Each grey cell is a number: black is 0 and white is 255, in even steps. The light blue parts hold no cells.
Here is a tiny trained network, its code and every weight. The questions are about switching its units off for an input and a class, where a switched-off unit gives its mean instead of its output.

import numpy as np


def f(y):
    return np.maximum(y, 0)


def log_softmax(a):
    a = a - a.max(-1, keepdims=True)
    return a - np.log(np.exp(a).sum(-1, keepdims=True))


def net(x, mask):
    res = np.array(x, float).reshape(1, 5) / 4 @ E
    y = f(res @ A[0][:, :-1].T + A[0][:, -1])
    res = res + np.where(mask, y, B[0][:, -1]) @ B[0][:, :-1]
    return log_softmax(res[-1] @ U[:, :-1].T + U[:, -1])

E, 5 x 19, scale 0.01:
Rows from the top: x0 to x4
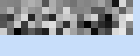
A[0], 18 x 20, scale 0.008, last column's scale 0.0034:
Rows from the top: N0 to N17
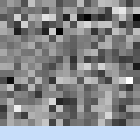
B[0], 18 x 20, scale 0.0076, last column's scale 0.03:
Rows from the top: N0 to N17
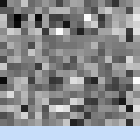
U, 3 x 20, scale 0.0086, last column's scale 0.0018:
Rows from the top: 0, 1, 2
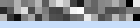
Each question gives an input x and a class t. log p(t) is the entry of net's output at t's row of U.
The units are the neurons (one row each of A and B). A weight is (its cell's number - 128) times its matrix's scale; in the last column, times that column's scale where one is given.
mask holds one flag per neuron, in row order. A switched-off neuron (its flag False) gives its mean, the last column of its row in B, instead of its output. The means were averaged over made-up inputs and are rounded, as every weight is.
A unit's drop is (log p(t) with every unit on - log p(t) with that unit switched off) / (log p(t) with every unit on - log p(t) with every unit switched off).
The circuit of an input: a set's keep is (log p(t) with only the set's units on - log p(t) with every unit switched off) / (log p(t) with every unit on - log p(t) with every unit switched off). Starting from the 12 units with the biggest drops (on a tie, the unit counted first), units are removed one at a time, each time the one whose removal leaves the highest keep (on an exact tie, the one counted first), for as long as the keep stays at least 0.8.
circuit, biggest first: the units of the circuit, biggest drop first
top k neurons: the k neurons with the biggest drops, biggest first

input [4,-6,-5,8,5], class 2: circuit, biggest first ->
N2
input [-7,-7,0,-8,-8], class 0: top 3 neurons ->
N15; N2; N17
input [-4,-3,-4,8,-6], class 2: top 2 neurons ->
N2; N4
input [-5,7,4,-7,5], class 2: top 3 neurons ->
N3; N15; N9
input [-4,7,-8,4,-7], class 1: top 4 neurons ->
N14; N0; N4; N16
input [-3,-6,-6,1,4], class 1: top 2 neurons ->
N14; N15
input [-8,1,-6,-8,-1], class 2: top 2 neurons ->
N3; N11
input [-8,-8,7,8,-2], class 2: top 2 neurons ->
N2; N14
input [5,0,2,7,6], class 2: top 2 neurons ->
N2; N15
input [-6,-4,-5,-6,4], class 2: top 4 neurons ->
N3; N11; N9; N15
